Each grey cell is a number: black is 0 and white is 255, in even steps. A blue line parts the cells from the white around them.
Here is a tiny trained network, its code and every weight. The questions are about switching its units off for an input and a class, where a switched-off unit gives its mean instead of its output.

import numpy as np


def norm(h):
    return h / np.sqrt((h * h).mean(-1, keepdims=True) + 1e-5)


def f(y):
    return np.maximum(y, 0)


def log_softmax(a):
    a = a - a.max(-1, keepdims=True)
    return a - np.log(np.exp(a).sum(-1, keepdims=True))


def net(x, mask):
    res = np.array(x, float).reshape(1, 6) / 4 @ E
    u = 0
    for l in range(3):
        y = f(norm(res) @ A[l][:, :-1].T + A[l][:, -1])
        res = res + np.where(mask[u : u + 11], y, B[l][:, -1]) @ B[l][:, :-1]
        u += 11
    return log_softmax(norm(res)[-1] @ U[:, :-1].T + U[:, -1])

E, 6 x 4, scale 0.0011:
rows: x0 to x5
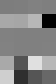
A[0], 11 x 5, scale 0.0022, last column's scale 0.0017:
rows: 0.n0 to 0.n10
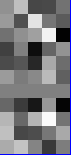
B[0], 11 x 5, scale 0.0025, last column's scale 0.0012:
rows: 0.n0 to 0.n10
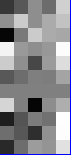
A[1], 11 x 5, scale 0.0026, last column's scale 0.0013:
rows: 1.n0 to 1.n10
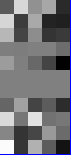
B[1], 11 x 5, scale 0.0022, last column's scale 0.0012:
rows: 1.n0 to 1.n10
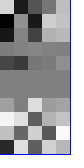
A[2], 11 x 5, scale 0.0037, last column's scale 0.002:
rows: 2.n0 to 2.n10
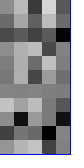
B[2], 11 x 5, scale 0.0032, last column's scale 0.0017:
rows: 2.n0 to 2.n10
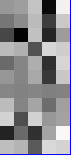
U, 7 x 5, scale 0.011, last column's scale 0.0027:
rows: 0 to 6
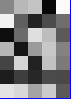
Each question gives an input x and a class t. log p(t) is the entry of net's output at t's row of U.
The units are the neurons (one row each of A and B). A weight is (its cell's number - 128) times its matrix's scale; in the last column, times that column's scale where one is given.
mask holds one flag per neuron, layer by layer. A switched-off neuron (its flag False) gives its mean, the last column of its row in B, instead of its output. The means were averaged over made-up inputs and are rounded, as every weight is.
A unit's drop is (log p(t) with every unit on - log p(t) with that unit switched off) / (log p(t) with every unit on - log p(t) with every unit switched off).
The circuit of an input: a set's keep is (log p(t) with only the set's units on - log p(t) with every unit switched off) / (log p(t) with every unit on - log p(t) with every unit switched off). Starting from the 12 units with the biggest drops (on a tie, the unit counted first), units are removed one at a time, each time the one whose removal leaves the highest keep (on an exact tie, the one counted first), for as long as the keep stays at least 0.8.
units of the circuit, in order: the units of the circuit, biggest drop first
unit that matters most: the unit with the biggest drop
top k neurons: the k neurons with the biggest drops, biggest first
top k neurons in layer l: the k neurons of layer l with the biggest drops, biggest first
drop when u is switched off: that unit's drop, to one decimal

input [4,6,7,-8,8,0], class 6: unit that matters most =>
0.n1
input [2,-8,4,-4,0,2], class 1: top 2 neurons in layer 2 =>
(2.n0; 2.n9)
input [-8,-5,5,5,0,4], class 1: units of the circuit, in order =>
(0.n7; 2.n0)
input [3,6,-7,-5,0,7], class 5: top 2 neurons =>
(0.n3; 0.n9)
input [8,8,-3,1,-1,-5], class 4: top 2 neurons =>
(2.n9; 0.n3)
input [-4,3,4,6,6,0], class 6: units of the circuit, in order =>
(0.n1; 2.n10)
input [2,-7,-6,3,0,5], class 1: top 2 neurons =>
(0.n7; 0.n4)
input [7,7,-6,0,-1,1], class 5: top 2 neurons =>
(1.n1; 1.n2)
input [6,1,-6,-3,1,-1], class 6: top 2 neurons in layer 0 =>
(0.n9; 0.n4)
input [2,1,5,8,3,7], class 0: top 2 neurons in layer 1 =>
(1.n10; 1.n1)
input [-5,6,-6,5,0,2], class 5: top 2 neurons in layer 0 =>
(0.n3; 0.n10)
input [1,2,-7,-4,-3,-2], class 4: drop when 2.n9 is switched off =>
0.2
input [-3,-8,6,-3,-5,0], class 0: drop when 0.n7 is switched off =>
-0.1
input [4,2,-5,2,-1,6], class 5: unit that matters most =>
0.n9
